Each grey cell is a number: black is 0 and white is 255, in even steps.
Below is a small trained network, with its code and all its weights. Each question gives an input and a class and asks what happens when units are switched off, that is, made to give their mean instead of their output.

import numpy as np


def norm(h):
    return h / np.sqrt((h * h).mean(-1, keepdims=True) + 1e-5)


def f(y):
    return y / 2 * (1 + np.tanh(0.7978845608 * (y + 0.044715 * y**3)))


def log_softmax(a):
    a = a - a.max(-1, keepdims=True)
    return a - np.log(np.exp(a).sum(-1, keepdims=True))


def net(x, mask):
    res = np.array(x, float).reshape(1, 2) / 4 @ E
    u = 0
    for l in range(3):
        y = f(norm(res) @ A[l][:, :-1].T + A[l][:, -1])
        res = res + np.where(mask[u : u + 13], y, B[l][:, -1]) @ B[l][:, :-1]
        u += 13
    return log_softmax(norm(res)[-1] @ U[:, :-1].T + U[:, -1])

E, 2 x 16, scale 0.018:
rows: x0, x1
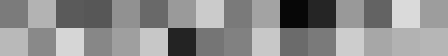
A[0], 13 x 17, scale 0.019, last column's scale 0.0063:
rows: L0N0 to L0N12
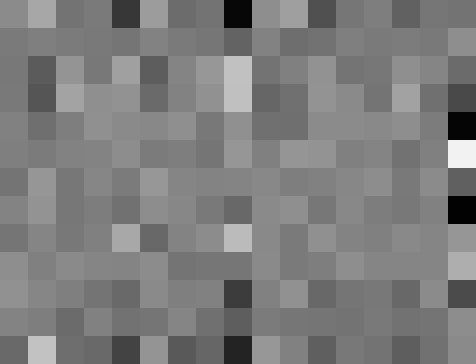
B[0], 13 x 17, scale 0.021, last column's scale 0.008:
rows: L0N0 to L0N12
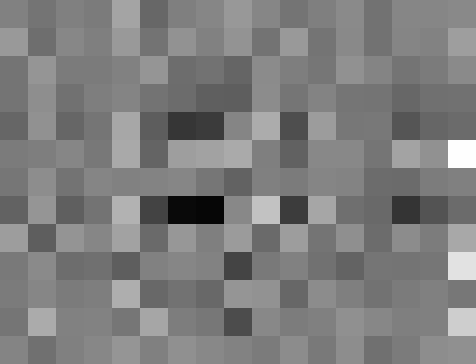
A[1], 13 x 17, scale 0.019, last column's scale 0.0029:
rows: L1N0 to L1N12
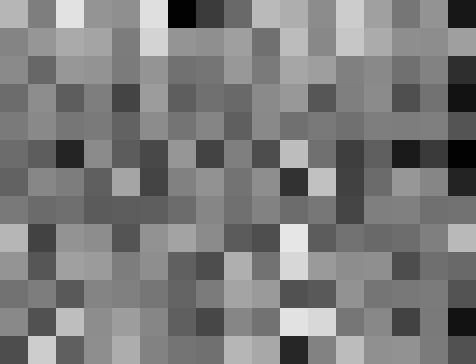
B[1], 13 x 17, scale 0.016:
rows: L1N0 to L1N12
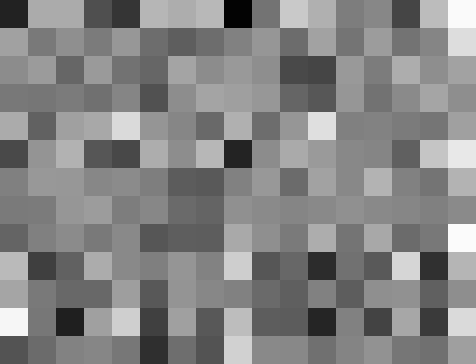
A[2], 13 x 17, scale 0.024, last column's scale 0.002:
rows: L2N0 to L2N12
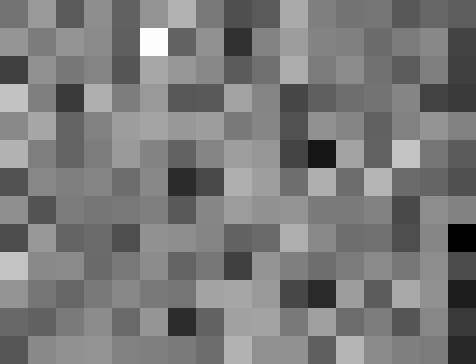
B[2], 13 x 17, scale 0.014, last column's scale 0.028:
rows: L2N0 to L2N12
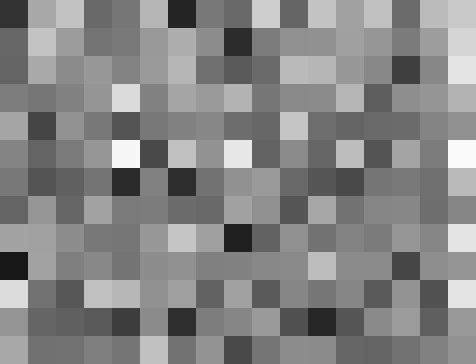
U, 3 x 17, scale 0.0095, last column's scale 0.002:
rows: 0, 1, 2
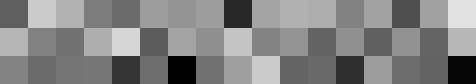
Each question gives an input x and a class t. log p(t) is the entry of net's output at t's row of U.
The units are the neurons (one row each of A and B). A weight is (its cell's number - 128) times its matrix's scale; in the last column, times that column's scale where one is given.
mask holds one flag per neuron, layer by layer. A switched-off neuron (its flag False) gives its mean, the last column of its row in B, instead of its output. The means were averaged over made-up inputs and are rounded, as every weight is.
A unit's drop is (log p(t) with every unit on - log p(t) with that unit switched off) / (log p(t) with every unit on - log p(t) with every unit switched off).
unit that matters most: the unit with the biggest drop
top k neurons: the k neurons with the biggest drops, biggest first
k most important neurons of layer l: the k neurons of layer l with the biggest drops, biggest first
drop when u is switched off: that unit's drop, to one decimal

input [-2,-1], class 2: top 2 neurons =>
L0N5, L1N11
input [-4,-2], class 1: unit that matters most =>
L0N9
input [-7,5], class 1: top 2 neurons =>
L1N11, L1N9
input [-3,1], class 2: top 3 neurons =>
L0N5, L1N11, L1N0
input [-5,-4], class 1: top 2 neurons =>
L1N0, L0N9
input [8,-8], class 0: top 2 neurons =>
L0N5, L1N11
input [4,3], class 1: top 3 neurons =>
L1N5, L1N0, L0N11
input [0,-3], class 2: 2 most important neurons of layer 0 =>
L0N9, L0N11
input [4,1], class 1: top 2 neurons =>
L1N0, L1N5
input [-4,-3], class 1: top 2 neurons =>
L0N9, L1N0
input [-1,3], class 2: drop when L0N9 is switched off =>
0.9
